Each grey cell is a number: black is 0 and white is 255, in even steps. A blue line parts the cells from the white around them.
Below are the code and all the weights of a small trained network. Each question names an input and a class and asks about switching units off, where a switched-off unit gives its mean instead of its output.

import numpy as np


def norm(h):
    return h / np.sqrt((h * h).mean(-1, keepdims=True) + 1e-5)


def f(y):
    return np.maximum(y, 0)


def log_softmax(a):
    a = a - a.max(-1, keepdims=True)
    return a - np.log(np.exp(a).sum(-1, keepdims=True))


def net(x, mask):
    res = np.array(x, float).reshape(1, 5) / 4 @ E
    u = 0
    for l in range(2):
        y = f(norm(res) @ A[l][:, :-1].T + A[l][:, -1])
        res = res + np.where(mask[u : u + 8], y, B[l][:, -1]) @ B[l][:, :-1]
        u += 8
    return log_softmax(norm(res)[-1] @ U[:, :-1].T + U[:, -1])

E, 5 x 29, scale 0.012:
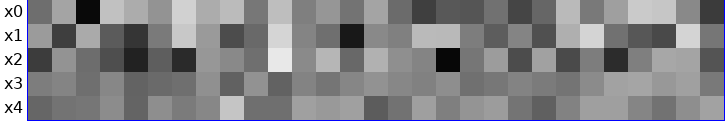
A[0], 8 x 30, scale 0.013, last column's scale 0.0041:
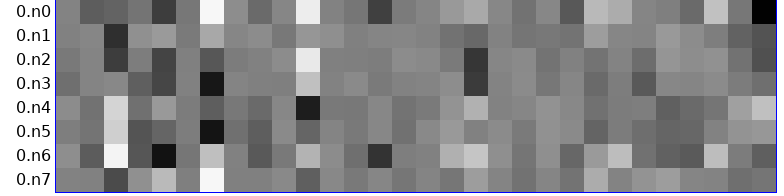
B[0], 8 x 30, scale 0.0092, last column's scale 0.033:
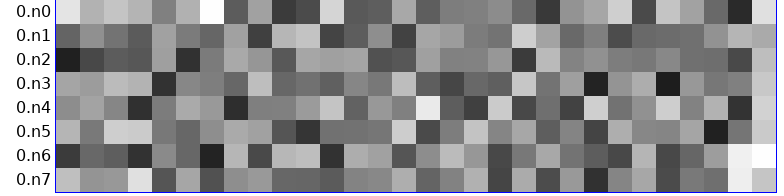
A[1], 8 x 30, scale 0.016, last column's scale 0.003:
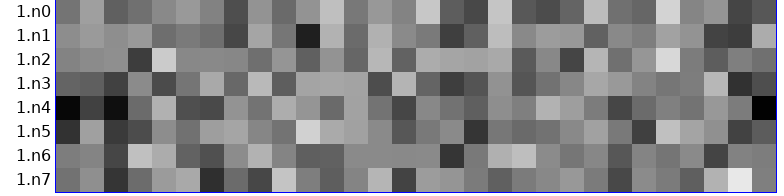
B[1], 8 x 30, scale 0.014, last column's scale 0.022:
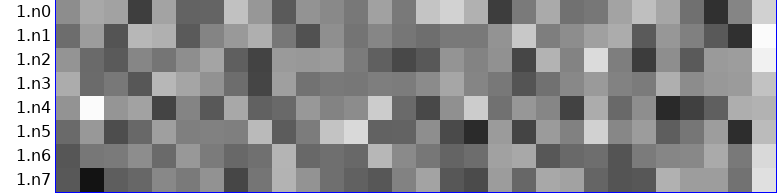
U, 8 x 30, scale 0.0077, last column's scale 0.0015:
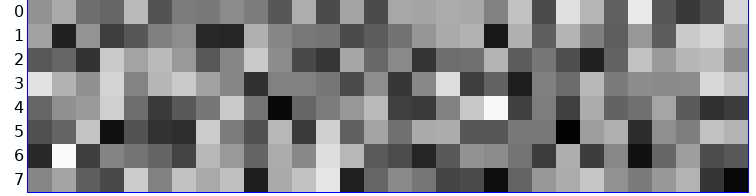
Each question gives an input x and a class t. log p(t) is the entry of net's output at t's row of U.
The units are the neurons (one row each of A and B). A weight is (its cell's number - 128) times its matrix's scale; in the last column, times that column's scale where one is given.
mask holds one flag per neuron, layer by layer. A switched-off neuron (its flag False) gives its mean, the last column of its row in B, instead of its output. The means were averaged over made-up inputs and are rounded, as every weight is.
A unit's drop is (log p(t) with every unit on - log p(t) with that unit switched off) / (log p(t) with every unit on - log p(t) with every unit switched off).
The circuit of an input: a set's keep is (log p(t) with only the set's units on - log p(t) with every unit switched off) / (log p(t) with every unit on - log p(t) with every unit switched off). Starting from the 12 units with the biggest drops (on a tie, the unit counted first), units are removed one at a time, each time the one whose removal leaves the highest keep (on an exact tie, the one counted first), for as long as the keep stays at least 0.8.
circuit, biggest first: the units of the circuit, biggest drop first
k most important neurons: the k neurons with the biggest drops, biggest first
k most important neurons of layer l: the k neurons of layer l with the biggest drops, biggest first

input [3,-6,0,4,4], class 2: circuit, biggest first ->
(0.n0 1.n7)
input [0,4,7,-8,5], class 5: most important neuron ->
(0.n3)
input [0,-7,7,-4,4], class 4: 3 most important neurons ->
(0.n3 0.n6 0.n4)
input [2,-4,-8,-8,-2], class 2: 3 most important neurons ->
(0.n7 0.n0 0.n5)
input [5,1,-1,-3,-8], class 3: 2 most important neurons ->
(0.n6 0.n7)
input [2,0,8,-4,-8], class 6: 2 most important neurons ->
(0.n0 0.n2)
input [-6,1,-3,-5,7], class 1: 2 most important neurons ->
(0.n6 0.n0)
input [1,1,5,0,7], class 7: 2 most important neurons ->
(0.n2 0.n6)
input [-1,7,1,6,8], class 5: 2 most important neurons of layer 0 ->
(0.n6 0.n4)
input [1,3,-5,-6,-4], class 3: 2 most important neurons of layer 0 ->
(0.n0 0.n7)
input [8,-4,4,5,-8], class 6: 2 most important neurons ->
(0.n0 1.n4)
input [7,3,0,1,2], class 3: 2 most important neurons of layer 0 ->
(0.n7 0.n4)
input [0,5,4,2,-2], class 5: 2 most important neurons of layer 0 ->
(0.n6 0.n3)
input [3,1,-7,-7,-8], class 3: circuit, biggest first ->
(0.n7)
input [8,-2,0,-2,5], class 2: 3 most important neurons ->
(0.n7 1.n7 0.n4)
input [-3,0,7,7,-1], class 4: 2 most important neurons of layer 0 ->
(0.n3 0.n5)
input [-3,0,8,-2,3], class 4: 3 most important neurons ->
(0.n3 0.n6 0.n5)
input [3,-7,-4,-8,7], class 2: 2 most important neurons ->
(0.n0 0.n5)
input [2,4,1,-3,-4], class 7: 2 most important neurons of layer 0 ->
(0.n0 0.n5)
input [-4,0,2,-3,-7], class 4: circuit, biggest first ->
(0.n5)
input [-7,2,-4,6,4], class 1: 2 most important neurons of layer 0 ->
(0.n6 0.n0)
